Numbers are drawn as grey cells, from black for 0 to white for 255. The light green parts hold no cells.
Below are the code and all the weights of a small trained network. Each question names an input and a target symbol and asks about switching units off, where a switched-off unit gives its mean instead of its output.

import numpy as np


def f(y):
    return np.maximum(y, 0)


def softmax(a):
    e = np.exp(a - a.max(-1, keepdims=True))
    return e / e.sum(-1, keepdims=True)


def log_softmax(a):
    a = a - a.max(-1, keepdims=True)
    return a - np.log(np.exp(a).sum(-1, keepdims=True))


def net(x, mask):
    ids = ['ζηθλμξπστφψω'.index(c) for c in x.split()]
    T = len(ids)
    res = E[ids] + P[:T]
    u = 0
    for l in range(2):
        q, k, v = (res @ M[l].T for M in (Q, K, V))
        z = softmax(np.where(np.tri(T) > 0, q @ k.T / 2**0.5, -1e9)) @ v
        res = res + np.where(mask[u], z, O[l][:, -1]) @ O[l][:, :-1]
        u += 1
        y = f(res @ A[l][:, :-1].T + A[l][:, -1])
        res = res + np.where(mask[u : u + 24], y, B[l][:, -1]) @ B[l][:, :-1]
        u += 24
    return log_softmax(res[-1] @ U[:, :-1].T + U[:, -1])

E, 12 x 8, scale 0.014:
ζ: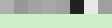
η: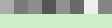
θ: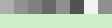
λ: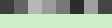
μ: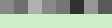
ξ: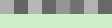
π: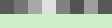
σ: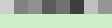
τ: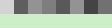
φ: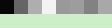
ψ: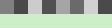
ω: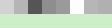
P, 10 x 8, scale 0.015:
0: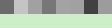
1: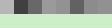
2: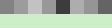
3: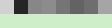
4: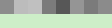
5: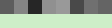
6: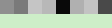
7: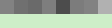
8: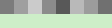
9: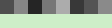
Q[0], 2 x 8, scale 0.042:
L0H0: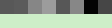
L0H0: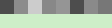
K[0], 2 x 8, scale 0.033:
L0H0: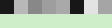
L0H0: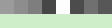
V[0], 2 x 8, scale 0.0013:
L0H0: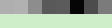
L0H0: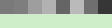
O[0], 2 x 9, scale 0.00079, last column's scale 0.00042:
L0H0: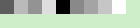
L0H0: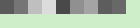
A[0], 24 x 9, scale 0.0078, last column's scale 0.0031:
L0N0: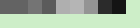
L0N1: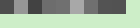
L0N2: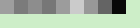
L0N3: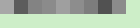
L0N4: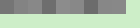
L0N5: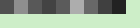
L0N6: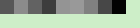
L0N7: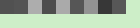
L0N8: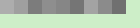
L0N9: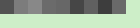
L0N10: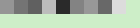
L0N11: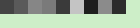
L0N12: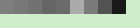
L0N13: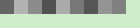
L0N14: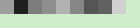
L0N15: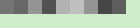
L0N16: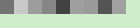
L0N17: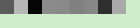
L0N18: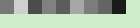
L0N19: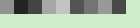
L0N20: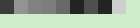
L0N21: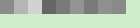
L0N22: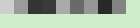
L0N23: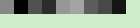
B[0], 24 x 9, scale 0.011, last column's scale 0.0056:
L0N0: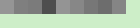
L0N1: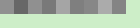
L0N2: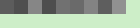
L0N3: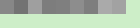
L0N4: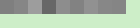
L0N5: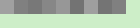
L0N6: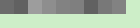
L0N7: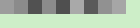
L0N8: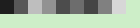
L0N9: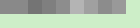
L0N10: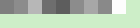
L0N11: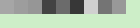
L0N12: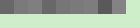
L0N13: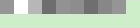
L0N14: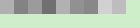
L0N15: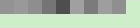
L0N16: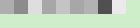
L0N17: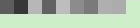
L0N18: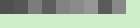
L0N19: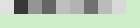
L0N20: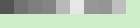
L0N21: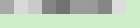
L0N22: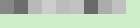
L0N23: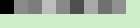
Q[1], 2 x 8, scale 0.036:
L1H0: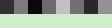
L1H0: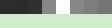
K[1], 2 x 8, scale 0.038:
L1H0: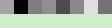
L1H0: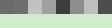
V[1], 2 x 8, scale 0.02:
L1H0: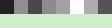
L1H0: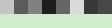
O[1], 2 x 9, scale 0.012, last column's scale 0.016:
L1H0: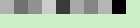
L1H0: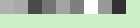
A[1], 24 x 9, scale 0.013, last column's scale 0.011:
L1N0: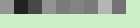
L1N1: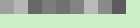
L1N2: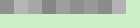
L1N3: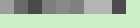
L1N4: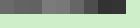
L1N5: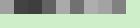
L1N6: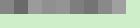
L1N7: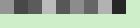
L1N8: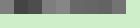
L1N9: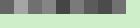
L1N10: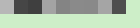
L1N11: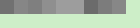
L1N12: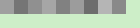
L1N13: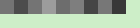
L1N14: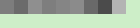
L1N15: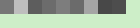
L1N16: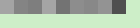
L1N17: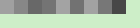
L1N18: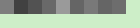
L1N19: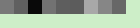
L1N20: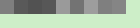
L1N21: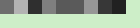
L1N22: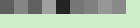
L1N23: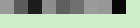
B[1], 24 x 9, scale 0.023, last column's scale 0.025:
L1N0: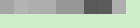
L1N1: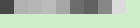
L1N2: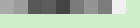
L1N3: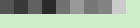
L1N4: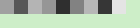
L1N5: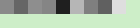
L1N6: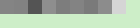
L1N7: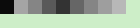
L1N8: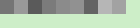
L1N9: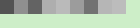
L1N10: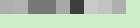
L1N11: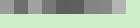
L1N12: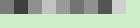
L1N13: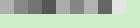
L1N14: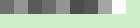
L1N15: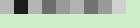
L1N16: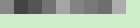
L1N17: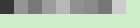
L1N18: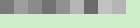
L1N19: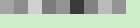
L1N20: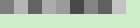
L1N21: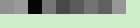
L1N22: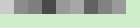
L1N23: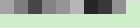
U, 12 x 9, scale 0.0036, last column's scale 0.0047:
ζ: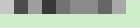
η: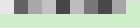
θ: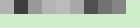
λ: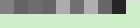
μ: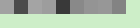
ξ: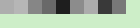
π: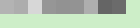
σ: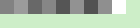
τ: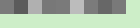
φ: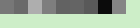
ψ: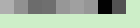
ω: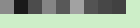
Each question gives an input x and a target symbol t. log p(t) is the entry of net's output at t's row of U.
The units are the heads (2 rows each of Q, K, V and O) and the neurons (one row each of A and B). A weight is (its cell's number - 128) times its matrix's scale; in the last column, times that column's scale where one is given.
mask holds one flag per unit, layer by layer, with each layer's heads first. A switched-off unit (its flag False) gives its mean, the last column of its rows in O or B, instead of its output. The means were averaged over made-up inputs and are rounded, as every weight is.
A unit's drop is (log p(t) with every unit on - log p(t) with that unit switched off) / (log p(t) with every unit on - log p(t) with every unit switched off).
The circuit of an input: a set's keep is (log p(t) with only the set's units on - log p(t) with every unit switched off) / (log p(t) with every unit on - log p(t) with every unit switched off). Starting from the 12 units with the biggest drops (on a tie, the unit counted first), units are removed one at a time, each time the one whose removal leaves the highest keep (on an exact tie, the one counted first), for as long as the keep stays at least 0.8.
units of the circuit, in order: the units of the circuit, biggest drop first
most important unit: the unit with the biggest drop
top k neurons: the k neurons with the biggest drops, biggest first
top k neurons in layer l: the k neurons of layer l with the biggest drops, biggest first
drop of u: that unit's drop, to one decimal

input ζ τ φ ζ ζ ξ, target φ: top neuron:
(L1N7)
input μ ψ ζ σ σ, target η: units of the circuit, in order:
(L1H0 L0N20 L1N14)
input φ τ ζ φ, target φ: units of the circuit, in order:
(L1N7 L1H0 L1N12 L1N0)
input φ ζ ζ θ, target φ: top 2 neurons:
(L1N7 L1N12)
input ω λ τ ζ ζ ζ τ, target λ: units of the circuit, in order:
(L1H0 L1N16 L1N10)
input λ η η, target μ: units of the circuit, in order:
(L1N7 L1N12 L1H0 L0N20)
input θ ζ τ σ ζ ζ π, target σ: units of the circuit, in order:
(L1N4 L1N12)
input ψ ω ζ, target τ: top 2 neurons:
(L1N1 L1N3)
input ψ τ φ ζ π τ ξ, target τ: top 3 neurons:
(L1N1 L1N3 L0N7)
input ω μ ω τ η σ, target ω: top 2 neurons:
(L1N3 L1N23)
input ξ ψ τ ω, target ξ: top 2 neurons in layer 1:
(L1N5 L1N15)
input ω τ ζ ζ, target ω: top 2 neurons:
(L1N3 L1N23)
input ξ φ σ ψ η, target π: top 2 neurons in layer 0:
(L0N19 L0N21)
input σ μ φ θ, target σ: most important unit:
L1H0
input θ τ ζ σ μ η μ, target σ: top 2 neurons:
(L1N4 L0N19)
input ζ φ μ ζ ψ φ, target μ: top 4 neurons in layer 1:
(L1N7 L1N10 L1N12 L1N13)
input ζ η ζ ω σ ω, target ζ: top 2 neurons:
(L1N13 L1N4)
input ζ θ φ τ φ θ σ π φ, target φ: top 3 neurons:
(L1N4 L0N20 L1N15)
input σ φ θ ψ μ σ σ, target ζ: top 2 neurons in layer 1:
(L1N1 L1N15)
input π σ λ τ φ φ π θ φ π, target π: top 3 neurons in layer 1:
(L1N0 L1N7 L1N10)
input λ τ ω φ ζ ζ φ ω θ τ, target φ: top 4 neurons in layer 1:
(L1N7 L1N12 L1N0 L1N15)
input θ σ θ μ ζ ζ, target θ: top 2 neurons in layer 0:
(L0N19 L0N20)
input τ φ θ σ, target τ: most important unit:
L1N5
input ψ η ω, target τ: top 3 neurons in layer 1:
(L1N1 L1N3 L1N15)
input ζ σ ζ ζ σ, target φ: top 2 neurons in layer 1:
(L1N4 L1N15)
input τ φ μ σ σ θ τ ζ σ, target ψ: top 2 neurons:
(L1N21 L1N17)
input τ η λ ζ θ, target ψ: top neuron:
(L1N21)
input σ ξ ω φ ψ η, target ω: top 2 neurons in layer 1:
(L1N3 L1N23)
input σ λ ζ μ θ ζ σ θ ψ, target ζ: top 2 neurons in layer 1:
(L1N1 L1N15)
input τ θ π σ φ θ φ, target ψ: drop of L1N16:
0.0
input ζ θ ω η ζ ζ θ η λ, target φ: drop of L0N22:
0.1
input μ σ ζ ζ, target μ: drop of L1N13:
0.2
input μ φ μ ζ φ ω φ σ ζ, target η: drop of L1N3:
0.2
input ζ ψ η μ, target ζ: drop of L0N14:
0.1
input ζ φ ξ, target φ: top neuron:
(L1N4)
